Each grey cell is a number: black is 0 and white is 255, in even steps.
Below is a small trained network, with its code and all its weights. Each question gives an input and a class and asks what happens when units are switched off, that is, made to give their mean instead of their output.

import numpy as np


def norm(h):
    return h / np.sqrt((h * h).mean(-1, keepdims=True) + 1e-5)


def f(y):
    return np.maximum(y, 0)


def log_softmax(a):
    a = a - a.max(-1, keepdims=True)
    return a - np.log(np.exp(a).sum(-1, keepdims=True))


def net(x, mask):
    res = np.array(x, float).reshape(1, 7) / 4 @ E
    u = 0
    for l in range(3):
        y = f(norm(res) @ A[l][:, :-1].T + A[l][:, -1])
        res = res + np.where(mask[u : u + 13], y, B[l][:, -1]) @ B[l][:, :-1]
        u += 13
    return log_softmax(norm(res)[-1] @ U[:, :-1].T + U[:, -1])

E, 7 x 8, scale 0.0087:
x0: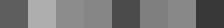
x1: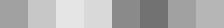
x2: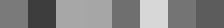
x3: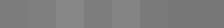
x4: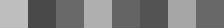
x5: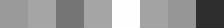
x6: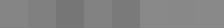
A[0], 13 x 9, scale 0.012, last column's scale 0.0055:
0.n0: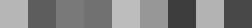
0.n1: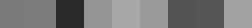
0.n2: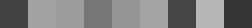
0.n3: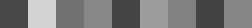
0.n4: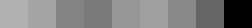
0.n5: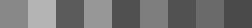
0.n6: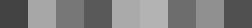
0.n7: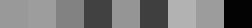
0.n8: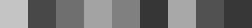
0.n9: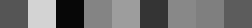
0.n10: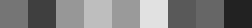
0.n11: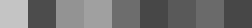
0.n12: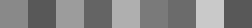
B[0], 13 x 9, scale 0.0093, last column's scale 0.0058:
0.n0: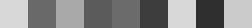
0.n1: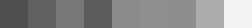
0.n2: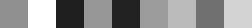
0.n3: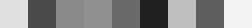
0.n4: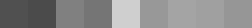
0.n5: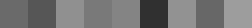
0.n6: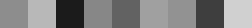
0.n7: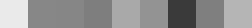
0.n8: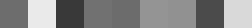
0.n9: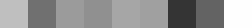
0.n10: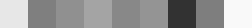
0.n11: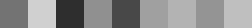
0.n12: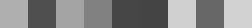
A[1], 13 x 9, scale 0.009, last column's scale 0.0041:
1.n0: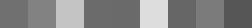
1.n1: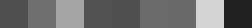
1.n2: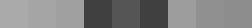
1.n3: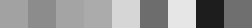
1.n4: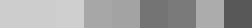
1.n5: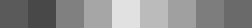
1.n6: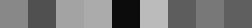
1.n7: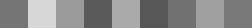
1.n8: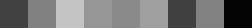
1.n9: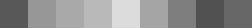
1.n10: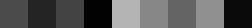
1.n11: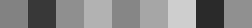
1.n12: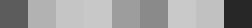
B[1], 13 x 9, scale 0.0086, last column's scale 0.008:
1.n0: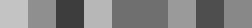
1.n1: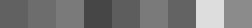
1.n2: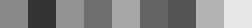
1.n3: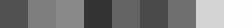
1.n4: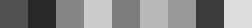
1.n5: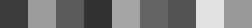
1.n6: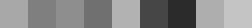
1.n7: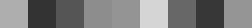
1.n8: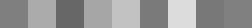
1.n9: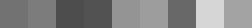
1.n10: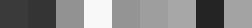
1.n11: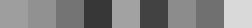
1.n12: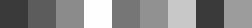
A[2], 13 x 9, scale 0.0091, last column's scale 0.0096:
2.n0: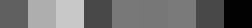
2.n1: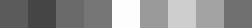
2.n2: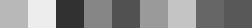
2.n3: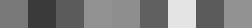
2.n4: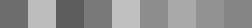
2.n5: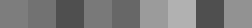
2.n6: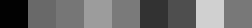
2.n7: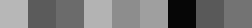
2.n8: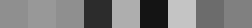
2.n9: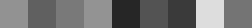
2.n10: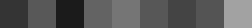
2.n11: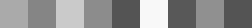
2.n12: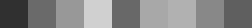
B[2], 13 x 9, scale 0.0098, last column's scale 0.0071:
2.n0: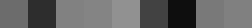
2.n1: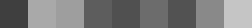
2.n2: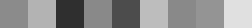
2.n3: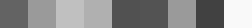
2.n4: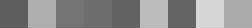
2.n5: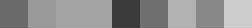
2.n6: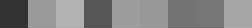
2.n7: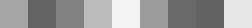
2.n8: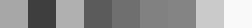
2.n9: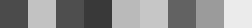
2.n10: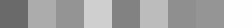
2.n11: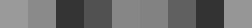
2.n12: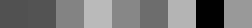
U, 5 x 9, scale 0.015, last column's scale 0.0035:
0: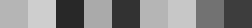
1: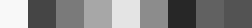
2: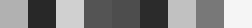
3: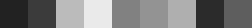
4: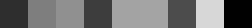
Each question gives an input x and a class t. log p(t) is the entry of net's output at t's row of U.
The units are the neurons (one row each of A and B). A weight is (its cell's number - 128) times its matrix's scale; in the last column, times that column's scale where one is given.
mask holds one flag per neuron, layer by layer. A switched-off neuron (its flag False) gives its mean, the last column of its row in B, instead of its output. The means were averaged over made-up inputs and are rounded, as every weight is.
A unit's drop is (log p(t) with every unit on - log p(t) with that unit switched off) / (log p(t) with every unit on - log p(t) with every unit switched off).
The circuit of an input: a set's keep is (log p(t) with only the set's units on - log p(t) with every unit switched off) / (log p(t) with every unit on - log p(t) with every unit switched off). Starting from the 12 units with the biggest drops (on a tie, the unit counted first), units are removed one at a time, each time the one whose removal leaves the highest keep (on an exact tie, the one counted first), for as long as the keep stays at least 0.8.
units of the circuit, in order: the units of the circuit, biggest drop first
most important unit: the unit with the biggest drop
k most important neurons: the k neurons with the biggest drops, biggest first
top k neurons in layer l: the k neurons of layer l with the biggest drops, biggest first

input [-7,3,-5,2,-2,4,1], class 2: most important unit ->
0.n0
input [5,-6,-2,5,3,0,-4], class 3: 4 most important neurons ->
(0.n1; 1.n10; 0.n0; 0.n12)
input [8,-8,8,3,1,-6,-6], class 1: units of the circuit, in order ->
(1.n6; 2.n7)
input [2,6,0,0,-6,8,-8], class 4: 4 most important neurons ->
(1.n9; 1.n3; 0.n4; 2.n4)
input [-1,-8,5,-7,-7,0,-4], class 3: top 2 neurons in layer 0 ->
(0.n1; 0.n8)
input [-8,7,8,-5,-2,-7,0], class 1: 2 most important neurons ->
(1.n6; 0.n10)
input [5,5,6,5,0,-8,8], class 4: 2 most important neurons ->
(2.n9; 0.n9)
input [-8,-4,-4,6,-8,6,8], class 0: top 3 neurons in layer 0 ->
(0.n6; 0.n2; 0.n3)
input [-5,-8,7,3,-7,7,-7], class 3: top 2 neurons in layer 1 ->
(1.n10; 1.n6)
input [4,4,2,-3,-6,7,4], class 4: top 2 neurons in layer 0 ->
(0.n4; 0.n8)
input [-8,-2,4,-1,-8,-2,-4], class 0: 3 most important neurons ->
(0.n2; 0.n6; 2.n2)
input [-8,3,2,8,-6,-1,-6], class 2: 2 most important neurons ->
(0.n0; 0.n12)
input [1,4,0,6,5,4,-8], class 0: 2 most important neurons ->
(0.n8; 0.n11)
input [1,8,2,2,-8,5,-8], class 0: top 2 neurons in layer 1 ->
(1.n2; 1.n10)
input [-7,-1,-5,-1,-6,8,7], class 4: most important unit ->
0.n3
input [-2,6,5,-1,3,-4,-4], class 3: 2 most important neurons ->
(1.n12; 0.n9)
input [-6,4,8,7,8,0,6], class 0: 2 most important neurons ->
(0.n11; 0.n8)
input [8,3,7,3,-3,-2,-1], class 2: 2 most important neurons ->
(0.n3; 0.n9)
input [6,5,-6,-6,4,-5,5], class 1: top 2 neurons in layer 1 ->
(1.n2; 1.n11)
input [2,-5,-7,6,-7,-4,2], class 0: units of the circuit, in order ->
(0.n6)
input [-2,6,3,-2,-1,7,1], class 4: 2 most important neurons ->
(1.n5; 1.n9)
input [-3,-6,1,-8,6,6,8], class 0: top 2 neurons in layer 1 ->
(1.n2; 1.n4)
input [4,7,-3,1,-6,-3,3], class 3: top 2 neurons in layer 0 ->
(0.n8; 0.n11)
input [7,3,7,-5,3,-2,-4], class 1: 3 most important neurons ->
(0.n10; 1.n6; 0.n0)
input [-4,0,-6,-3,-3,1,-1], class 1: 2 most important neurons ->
(0.n9; 0.n7)
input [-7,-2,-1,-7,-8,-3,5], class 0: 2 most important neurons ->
(0.n2; 0.n6)
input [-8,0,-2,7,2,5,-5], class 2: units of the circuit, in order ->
(0.n0)
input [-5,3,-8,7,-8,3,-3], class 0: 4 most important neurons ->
(0.n2; 0.n6; 2.n2; 1.n6)
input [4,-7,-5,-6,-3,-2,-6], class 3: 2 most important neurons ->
(1.n10; 0.n10)
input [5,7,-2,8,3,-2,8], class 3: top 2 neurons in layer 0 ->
(0.n0; 0.n12)
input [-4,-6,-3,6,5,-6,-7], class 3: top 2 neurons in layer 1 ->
(1.n10; 1.n3)
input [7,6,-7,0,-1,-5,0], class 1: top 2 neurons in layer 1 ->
(1.n7; 1.n2)
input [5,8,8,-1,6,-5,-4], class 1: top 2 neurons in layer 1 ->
(1.n6; 1.n10)
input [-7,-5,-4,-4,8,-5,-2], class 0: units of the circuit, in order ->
(0.n8)
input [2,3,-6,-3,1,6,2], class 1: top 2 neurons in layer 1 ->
(1.n7; 1.n4)
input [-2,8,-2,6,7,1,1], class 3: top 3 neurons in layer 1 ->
(1.n12; 1.n4; 1.n11)
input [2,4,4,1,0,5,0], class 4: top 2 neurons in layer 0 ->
(0.n4; 0.n9)
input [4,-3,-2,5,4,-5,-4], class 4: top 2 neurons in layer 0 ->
(0.n0; 0.n6)
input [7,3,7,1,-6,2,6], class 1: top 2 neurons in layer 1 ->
(1.n6; 1.n12)
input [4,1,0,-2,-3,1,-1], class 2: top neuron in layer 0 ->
(0.n3)
